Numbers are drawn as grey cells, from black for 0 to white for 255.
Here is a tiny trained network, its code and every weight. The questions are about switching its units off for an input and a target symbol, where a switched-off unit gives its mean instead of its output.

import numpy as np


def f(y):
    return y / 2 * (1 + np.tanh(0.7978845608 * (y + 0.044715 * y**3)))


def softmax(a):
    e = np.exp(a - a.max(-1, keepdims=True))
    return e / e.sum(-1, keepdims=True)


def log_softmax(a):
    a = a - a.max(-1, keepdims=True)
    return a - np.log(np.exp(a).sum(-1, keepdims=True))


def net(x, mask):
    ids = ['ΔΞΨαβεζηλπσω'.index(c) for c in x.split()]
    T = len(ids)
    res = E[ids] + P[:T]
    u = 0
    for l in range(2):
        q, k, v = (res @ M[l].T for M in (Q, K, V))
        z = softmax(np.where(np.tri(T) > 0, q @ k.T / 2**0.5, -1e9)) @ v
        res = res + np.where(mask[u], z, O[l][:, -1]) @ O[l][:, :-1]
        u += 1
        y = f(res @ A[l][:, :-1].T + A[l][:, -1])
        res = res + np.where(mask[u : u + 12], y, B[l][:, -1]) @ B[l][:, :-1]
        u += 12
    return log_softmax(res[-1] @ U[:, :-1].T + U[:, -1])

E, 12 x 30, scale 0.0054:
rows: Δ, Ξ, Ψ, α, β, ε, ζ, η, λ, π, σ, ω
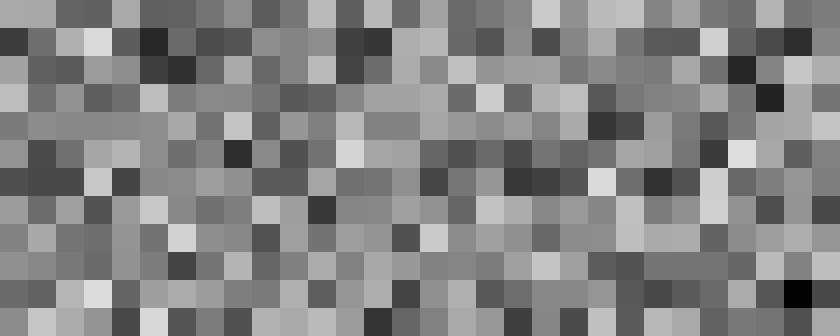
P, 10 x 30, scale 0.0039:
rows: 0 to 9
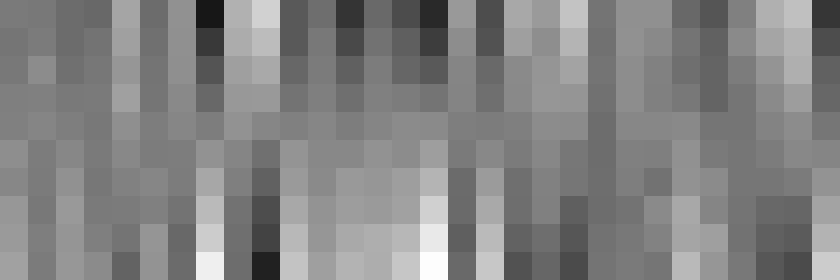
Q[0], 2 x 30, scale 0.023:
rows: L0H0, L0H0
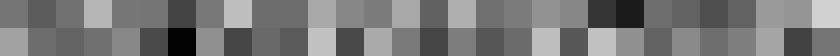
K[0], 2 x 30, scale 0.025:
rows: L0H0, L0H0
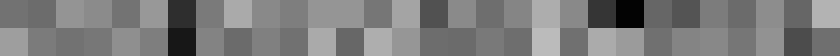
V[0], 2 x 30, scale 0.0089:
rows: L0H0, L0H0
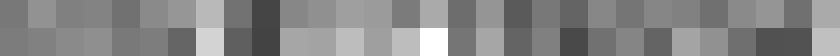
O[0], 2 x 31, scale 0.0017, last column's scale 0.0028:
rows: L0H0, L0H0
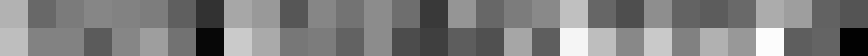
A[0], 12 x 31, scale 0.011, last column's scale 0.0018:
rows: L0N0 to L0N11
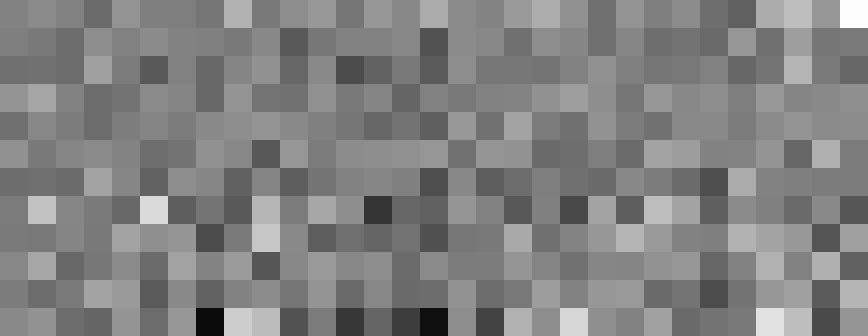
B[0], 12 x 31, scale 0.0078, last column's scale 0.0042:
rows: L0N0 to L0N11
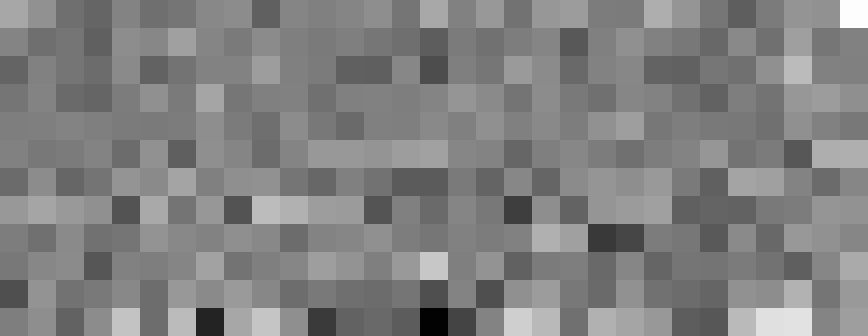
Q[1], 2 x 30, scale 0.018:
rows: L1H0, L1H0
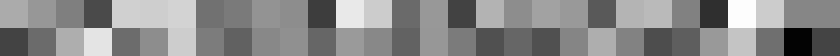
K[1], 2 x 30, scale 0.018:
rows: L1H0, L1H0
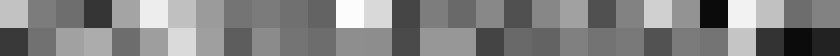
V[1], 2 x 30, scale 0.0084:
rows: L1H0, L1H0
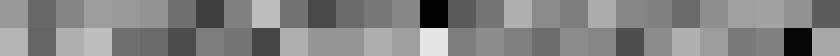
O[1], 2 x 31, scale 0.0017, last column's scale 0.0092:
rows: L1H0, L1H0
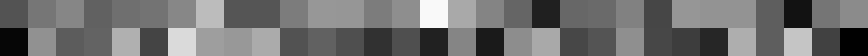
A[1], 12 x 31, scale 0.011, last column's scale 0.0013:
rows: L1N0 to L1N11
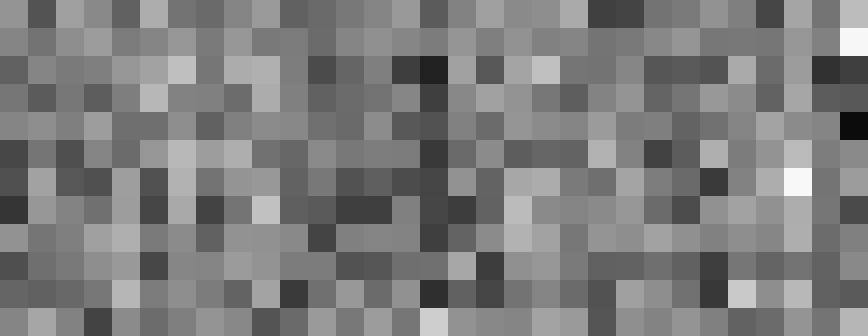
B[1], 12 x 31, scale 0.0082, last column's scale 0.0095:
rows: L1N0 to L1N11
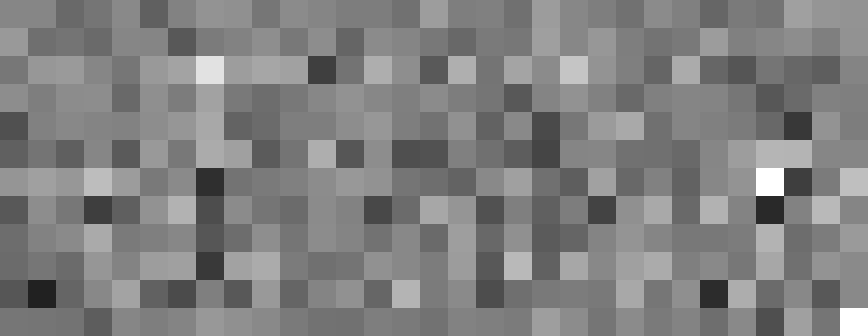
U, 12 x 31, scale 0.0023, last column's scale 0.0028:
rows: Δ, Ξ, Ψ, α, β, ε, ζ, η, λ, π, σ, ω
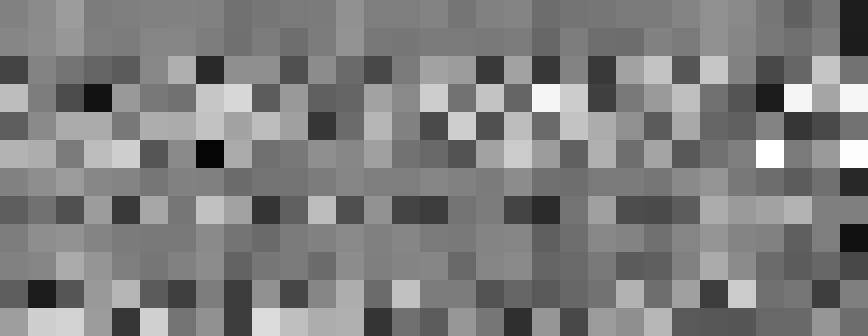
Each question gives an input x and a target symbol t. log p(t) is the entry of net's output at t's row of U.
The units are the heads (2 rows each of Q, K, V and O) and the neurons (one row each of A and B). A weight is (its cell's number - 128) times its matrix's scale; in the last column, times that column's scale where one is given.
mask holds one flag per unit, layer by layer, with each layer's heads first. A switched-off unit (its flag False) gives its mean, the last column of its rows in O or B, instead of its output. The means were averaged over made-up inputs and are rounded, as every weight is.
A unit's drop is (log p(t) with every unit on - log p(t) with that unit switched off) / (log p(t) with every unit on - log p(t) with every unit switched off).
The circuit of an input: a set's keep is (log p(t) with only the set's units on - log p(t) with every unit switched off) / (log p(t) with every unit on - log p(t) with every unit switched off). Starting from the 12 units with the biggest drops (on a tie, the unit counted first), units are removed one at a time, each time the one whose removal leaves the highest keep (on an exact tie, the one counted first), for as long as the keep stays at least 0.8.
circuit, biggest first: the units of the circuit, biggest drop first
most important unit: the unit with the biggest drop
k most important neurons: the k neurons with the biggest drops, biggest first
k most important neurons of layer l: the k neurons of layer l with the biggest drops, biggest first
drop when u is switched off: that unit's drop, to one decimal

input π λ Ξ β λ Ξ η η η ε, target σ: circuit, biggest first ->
(L1H0, L1N10)
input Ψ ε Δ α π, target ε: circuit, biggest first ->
(L0H0, L1N6, L0N11)
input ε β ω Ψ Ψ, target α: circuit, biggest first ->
(L1N6, L0N0, L1N11)
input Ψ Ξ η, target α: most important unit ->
L0N8
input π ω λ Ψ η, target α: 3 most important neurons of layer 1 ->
(L1N0, L1N6, L1N8)
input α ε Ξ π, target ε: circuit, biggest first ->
(L1N6, L0N11)
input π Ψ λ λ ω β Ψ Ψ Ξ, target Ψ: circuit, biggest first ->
(L1H0, L1N7, L1N9, L0N0)
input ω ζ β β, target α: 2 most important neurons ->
(L0N11, L1N6)
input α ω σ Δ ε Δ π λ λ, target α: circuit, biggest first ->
(L1N6, L1N11, L0N9, L1N8)
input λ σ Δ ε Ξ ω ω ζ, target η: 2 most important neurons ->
(L1N5, L0N0)
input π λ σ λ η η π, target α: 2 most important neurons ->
(L0N11, L1N11)
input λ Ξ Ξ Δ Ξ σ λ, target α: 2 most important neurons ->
(L1N11, L1N6)
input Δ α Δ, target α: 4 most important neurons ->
(L0N11, L1N11, L1N6, L0N0)
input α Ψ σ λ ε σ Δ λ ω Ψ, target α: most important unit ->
L1N11
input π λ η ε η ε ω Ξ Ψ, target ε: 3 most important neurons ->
(L1N6, L1N9, L0N0)
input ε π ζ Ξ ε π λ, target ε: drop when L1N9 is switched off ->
0.0
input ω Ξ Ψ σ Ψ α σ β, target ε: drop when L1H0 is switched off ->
1.3
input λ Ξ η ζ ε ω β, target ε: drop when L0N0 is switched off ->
0.2
